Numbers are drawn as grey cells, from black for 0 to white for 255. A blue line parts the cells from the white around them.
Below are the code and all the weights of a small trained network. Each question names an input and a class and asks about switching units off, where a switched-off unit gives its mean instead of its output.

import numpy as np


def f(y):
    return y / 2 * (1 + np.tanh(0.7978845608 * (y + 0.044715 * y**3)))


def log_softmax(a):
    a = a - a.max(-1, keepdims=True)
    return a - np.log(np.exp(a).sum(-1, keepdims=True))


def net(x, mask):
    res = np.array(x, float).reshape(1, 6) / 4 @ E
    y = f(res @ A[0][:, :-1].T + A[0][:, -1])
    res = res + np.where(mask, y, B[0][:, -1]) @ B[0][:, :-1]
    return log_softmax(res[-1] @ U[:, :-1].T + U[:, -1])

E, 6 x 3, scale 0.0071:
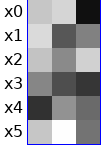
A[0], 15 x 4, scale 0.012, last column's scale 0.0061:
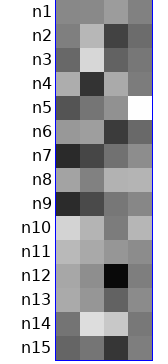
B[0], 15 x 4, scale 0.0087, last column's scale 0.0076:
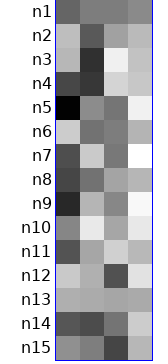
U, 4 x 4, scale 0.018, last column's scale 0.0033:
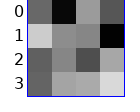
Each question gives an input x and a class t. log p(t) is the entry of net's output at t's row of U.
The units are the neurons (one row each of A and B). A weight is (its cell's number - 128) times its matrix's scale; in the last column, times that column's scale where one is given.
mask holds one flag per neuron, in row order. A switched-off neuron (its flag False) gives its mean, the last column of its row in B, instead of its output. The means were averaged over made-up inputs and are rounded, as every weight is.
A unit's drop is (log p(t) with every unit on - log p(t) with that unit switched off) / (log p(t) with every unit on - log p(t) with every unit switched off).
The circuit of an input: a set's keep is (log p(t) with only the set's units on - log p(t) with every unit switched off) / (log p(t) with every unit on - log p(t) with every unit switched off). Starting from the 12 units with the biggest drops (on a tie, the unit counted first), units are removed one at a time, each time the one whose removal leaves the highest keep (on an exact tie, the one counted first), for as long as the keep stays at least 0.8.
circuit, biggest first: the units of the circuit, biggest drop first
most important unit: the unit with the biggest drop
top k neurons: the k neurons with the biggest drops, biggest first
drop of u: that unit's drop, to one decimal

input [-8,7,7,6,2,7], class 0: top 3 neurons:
n4, n7, n9
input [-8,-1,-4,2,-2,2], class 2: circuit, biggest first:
n3, n11
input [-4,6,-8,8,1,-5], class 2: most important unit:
n7
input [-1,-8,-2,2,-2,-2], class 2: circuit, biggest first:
n10, n11, n4
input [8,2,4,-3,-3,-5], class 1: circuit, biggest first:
n5, n9
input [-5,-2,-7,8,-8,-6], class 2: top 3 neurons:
n7, n9, n3
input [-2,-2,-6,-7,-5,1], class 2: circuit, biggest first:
n4, n10, n11
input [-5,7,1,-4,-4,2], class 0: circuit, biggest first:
n4, n7
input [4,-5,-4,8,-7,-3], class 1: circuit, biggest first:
n12, n5, n6
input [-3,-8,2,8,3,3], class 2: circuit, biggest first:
n10, n11, n4
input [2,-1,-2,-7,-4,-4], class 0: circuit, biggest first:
n10, n7
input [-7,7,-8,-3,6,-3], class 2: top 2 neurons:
n10, n3
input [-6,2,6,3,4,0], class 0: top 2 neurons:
n10, n4
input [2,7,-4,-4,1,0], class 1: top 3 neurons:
n9, n5, n7
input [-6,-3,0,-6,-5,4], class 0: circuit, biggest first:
n14, n7, n9
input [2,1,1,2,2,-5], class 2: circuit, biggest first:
n3, n11, n2
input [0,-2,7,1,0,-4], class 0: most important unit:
n10
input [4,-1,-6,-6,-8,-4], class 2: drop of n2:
0.2
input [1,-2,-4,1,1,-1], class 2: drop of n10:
0.1
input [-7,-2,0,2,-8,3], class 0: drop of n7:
0.1
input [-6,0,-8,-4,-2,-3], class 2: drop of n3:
0.4
